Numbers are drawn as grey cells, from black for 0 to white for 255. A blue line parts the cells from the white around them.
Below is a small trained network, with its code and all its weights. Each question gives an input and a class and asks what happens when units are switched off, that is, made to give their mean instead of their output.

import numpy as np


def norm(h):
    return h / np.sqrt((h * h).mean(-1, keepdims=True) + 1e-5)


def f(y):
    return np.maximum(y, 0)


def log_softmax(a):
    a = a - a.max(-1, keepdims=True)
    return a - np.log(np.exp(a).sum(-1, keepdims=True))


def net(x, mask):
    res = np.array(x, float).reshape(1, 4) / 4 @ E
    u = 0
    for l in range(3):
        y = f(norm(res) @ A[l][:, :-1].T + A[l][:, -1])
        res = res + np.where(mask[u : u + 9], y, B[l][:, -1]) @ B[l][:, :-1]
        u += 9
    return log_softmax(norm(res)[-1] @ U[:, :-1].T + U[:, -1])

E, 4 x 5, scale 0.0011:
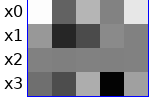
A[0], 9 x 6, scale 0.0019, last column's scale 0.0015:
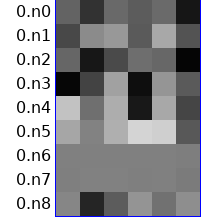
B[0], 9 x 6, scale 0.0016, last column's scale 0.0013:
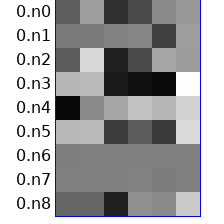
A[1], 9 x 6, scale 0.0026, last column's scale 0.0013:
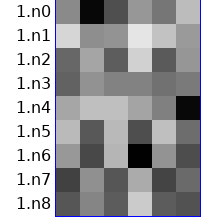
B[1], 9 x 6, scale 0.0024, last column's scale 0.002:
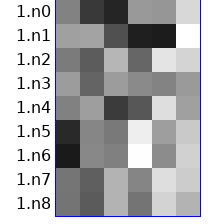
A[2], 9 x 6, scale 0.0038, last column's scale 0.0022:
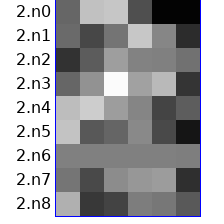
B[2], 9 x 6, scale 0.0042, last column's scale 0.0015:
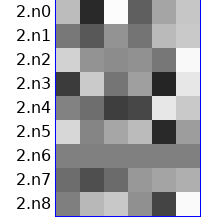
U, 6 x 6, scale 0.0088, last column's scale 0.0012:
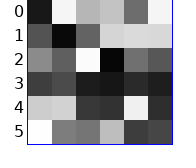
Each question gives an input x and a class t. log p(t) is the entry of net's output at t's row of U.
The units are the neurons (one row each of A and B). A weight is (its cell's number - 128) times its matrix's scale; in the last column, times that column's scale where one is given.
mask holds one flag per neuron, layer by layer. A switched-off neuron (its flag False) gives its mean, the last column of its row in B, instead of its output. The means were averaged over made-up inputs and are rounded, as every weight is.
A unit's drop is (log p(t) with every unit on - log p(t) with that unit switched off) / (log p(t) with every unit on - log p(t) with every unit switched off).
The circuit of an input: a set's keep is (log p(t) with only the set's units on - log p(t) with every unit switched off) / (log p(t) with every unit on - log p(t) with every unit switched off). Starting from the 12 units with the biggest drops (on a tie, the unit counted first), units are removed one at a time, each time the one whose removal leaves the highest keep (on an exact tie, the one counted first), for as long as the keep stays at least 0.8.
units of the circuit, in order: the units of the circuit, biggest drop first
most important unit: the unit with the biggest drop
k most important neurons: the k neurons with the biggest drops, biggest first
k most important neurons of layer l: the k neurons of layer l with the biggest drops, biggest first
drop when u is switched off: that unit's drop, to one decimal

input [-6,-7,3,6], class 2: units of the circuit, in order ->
2.n0
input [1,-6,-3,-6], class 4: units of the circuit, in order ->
2.n4; 1.n6
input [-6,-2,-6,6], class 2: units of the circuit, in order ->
2.n0; 1.n0
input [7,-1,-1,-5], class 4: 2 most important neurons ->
2.n4; 1.n0
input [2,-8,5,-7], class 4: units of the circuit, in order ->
2.n4; 1.n6
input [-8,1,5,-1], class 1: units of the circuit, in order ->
1.n1; 1.n7; 2.n8; 2.n3
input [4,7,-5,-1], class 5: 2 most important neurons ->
2.n8; 1.n1
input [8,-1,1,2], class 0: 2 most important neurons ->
1.n5; 2.n3
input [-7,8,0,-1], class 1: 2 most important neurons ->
1.n1; 1.n7
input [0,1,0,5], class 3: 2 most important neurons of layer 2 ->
2.n8; 2.n0
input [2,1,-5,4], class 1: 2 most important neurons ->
2.n8; 2.n1
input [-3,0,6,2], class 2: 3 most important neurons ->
2.n0; 1.n0; 0.n3
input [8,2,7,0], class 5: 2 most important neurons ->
1.n1; 0.n5
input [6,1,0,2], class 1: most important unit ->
1.n5
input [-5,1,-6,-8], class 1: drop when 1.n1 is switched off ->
-0.1
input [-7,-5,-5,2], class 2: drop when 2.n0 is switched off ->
0.2
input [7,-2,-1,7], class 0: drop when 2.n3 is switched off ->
0.3
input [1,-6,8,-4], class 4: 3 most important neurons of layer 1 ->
1.n1; 1.n6; 1.n5
